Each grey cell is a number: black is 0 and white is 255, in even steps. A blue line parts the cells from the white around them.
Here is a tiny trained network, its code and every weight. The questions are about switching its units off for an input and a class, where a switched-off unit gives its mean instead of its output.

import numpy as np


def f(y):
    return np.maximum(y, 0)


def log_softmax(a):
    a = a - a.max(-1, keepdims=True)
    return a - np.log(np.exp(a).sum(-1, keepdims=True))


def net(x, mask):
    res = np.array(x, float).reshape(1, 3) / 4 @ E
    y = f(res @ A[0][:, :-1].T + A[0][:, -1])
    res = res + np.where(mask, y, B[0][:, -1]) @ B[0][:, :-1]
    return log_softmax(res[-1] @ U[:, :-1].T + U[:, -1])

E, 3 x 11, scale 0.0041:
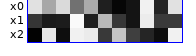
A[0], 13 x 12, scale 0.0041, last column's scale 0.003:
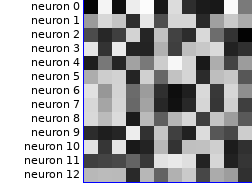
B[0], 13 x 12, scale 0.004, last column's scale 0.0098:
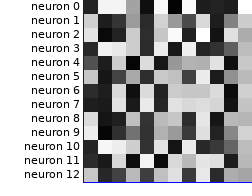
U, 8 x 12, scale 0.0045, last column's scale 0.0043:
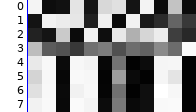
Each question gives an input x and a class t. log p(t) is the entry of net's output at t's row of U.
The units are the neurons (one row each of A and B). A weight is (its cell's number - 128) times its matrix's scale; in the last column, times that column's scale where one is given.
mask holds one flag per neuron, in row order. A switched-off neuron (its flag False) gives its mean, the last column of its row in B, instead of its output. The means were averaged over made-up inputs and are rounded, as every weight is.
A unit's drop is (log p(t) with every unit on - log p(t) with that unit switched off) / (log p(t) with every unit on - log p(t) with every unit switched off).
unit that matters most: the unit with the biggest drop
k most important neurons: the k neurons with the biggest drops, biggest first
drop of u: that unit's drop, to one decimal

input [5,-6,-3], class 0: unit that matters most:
neuron 8
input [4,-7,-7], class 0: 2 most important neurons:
(neuron 8; neuron 0)
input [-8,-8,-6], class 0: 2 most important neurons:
(neuron 8; neuron 5)
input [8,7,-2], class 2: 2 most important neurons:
(neuron 6; neuron 7)
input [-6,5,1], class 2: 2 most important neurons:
(neuron 4; neuron 11)
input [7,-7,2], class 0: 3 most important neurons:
(neuron 1; neuron 8; neuron 5)
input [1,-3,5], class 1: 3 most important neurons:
(neuron 0; neuron 9; neuron 2)
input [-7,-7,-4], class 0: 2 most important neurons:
(neuron 8; neuron 5)
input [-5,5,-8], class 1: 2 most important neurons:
(neuron 10; neuron 3)
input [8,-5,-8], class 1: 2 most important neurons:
(neuron 3; neuron 10)
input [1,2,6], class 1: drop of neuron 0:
0.5
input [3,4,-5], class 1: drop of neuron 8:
0.2
